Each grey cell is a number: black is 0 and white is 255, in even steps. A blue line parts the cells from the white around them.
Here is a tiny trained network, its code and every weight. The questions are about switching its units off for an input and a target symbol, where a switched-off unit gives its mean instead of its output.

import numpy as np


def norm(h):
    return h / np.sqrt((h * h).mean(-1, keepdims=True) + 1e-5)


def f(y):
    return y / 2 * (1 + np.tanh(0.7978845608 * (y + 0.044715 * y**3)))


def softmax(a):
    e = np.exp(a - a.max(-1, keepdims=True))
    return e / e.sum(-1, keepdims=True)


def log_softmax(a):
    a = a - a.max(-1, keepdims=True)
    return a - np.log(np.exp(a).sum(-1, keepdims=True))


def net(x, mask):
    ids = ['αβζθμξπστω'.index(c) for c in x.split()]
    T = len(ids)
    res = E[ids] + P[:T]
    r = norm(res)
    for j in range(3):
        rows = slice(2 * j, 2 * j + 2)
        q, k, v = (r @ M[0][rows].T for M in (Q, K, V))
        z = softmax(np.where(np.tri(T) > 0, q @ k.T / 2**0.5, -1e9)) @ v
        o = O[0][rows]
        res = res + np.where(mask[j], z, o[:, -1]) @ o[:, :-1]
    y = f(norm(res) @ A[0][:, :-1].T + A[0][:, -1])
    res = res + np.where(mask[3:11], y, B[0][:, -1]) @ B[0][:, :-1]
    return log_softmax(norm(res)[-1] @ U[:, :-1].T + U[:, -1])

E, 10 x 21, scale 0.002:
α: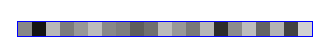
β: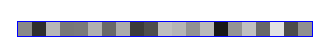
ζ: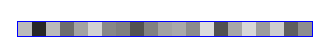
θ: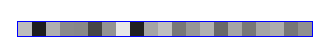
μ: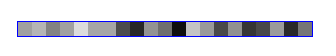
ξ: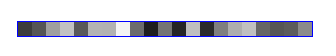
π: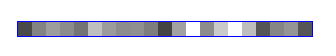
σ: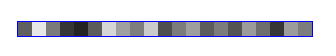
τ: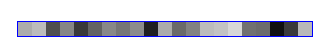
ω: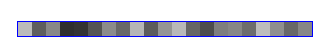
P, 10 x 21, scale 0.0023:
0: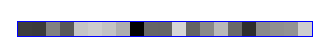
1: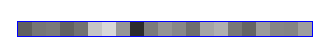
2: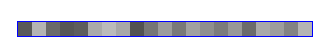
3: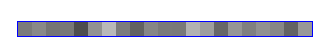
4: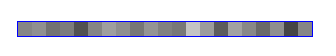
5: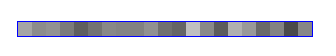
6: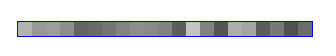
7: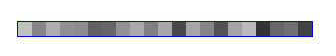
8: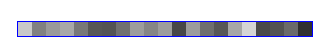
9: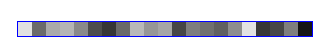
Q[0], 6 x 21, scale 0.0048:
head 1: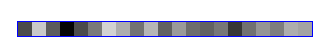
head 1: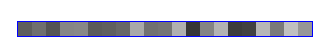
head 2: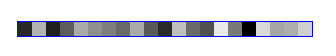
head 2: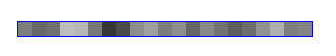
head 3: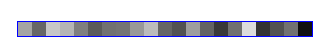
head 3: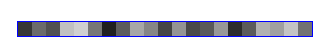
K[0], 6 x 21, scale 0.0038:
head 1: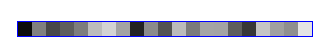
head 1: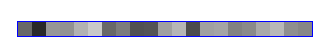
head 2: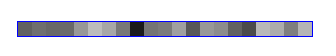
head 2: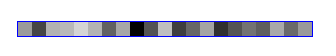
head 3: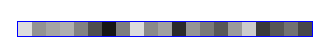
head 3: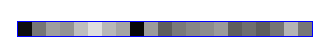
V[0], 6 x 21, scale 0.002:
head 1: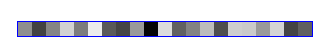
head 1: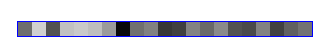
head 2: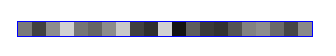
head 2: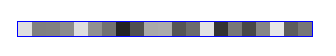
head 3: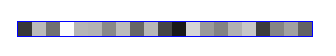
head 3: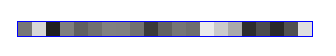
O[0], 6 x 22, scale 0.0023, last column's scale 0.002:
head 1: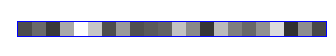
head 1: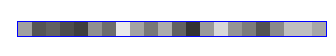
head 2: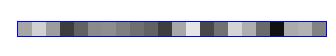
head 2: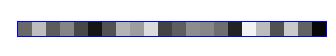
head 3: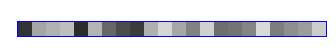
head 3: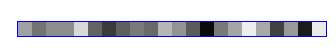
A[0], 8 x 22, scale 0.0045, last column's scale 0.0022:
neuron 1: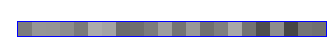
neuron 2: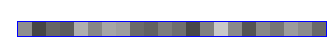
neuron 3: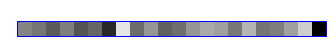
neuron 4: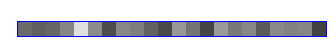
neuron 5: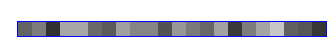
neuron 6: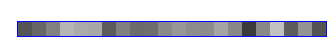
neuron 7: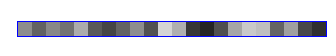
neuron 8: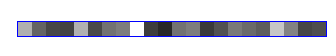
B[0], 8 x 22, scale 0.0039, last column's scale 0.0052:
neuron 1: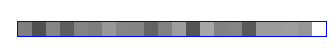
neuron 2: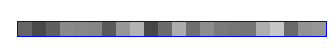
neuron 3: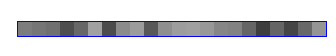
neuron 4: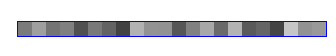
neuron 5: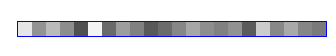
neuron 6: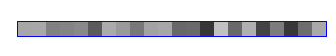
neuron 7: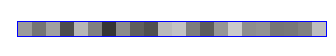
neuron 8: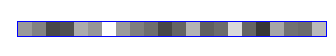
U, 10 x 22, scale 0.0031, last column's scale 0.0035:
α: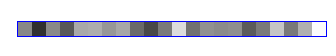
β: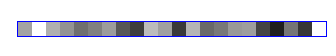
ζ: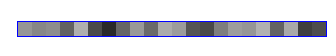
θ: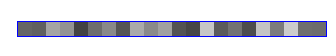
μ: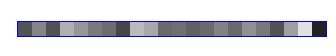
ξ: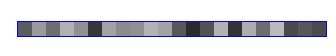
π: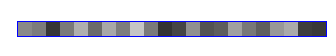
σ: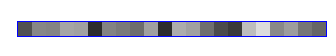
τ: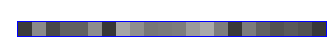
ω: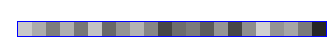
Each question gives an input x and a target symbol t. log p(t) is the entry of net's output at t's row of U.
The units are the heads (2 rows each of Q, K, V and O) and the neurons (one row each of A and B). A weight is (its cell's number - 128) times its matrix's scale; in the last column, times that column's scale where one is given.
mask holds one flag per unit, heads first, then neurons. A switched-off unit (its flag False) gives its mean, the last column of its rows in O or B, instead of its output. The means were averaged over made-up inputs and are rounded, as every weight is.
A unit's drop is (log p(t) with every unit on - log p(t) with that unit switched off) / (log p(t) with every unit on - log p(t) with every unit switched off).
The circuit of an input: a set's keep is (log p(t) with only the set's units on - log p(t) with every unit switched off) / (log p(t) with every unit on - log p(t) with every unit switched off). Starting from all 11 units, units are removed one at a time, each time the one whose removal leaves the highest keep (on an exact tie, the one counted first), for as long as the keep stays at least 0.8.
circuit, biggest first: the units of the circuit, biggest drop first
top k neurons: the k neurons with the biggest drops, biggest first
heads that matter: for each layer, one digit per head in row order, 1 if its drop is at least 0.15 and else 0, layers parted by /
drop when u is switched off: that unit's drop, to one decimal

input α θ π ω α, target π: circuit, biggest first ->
head 3; neuron 8
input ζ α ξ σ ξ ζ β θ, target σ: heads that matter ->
111
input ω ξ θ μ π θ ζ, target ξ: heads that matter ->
101
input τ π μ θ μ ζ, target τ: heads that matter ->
010
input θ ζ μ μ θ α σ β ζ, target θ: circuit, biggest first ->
head 3; head 1; neuron 8
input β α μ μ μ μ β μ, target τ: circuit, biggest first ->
head 2; head 1; neuron 3; head 3
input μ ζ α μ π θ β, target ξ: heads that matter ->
101
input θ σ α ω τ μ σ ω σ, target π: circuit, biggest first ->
head 3
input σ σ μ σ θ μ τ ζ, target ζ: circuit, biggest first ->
head 3; neuron 7
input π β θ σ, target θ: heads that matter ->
110
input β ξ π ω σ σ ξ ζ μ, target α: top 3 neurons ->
neuron 1; neuron 4; neuron 6
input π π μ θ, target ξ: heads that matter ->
010
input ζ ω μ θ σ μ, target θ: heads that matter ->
100
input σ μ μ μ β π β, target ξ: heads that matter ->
001
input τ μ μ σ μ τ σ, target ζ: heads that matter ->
001
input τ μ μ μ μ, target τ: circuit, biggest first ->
head 2; head 1; neuron 3
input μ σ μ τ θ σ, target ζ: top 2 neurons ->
neuron 7; neuron 8
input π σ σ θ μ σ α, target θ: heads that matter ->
100
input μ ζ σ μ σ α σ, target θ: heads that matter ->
010
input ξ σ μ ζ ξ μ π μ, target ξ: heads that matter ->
101
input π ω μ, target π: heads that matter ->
001
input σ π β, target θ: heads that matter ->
100
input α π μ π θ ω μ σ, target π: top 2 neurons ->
neuron 8; neuron 7
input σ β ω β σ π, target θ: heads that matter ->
110
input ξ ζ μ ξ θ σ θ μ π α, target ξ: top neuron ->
neuron 6
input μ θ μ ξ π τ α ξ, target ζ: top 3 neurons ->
neuron 7; neuron 8; neuron 4
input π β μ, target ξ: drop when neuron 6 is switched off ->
0.6
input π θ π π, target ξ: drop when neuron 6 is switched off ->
0.6
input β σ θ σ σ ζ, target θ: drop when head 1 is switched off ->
0.8
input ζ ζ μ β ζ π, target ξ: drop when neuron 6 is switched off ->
0.7
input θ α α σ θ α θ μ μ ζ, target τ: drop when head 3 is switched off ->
0.5
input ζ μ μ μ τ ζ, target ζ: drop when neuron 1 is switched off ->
0.0
